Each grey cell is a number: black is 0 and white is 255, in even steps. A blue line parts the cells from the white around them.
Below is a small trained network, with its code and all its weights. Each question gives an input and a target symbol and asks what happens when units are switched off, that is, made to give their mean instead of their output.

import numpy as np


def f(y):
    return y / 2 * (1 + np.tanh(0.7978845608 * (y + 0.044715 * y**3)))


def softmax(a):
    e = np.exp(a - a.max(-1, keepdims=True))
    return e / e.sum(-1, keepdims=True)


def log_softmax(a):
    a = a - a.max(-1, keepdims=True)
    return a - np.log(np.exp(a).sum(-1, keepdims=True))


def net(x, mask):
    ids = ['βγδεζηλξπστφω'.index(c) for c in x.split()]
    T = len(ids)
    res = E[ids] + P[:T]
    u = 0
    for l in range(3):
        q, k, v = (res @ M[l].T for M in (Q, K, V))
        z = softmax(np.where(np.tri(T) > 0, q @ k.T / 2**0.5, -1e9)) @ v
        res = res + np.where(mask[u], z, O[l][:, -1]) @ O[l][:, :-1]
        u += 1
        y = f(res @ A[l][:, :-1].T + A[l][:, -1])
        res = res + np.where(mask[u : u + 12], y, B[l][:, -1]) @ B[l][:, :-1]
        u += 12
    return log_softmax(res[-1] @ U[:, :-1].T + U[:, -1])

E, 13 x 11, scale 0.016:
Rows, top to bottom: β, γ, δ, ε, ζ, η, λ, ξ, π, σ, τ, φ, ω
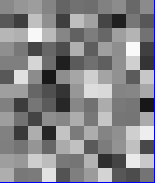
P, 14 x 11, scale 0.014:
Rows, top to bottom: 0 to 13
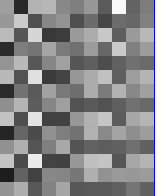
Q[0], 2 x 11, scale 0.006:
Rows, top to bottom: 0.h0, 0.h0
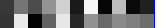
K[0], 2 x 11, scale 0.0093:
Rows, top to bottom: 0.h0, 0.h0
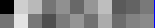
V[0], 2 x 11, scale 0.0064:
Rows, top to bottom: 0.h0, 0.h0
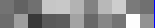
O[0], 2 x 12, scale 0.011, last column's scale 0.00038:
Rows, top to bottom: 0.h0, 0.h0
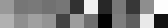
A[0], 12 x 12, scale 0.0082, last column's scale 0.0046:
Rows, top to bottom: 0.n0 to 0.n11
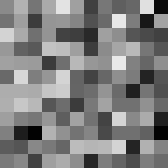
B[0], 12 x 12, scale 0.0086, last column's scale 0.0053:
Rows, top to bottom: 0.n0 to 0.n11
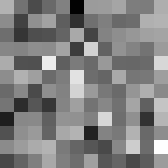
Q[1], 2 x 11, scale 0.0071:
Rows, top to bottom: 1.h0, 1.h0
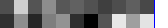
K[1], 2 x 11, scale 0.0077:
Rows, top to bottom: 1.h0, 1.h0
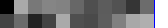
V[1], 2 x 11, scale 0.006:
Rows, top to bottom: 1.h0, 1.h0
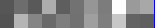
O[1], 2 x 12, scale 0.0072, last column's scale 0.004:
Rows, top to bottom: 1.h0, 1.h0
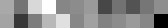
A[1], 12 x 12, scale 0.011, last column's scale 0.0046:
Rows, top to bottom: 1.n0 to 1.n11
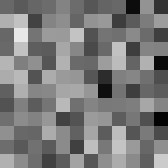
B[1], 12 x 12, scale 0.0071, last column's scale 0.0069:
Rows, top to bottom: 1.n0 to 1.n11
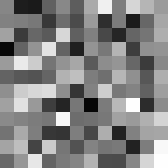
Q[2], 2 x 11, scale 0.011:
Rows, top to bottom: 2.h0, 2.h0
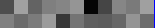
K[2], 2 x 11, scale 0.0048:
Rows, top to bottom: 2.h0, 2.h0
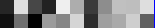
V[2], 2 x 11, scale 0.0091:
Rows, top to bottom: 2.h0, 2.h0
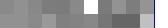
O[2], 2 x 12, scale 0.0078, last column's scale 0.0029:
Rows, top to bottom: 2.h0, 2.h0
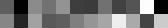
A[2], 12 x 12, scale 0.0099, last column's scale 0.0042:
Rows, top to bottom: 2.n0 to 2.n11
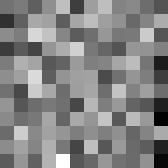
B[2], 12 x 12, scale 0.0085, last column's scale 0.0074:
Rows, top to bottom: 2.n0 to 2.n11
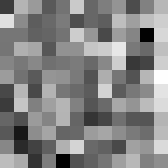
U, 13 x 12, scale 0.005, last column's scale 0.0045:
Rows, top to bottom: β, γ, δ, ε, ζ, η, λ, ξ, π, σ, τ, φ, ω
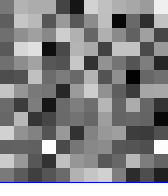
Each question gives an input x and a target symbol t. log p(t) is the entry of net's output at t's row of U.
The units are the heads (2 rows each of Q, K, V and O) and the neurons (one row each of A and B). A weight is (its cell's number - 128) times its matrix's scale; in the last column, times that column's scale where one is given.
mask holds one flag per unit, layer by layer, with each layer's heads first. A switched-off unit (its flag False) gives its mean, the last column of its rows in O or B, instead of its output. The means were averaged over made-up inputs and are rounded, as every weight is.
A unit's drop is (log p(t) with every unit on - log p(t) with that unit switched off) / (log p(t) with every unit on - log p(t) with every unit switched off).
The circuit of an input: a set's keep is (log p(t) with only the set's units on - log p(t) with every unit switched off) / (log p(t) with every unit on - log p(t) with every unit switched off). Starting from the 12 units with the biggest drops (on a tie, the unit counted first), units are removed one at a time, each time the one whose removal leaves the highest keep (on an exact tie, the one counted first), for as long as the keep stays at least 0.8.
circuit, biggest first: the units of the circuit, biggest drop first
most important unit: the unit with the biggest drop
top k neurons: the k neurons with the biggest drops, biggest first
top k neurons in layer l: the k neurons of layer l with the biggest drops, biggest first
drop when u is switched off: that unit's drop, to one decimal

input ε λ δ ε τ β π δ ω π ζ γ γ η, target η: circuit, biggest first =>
[1.n1 1.n3]
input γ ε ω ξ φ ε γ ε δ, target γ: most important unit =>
0.h0
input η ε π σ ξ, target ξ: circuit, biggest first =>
[1.n0 0.n2 0.n1]
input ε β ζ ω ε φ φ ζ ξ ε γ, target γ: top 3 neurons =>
[1.n6 1.n2 2.n1]
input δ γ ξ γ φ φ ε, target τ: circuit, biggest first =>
[0.n1 1.h0]
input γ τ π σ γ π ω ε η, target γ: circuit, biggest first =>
[0.h0 2.h0]
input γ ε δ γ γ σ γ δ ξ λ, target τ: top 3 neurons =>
[0.n10 2.n8 0.n4]
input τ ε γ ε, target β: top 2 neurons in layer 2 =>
[2.n2 2.n10]
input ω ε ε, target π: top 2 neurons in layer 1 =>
[1.n10 1.n8]
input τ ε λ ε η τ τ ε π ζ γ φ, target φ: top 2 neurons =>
[1.n8 2.n10]
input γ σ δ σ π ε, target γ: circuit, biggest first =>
[0.h0 1.n11 2.h0]
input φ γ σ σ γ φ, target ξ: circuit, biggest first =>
[2.h0 1.h0 0.h0 0.n7]
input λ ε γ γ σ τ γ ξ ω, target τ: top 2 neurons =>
[0.n4 2.n6]
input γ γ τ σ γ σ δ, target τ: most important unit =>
2.n9
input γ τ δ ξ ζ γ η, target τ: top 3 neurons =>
[1.n6 0.n10 2.n9]
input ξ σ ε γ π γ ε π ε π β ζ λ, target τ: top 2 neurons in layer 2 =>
[2.n8 2.n6]
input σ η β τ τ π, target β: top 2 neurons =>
[1.n9 1.n10]
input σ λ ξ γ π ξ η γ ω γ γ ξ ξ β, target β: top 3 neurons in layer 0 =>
[0.n2 0.n5 0.n4]
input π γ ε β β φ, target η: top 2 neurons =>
[0.n9 1.n10]
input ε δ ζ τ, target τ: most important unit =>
0.n3
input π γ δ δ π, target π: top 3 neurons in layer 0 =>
[0.n11 0.n10 0.n0]
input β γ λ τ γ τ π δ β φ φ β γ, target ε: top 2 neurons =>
[2.n3 1.n11]
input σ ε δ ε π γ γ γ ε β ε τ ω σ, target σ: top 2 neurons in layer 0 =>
[0.n0 0.n4]
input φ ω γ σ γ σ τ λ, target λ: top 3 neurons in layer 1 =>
[1.n11 1.n1 1.n8]
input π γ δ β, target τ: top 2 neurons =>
[2.n9 2.n3]
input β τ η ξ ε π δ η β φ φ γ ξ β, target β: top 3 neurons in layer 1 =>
[1.n3 1.n0 1.n11]
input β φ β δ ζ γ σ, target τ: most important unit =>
1.h0
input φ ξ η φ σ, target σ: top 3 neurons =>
[1.n4 1.n7 2.n4]
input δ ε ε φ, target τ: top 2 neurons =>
[2.n6 2.n2]
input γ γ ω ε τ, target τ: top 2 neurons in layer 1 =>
[1.n6 1.n3]
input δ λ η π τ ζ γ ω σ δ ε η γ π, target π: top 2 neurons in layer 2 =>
[2.n7 2.n0]
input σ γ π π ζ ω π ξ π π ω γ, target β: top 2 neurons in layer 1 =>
[1.n9 1.n10]
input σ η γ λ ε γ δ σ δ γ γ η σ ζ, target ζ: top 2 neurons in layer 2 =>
[2.n5 2.n4]
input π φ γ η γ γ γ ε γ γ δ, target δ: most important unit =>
0.n5
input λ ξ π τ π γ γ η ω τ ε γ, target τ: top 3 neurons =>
[0.n4 2.n6 0.n7]
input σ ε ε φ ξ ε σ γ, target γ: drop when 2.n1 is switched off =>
0.2
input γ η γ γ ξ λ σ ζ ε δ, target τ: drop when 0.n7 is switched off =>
0.0
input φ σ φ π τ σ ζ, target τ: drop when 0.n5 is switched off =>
0.1
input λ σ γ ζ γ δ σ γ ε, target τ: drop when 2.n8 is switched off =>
0.1
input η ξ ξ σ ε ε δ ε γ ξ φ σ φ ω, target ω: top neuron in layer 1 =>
[1.n0]
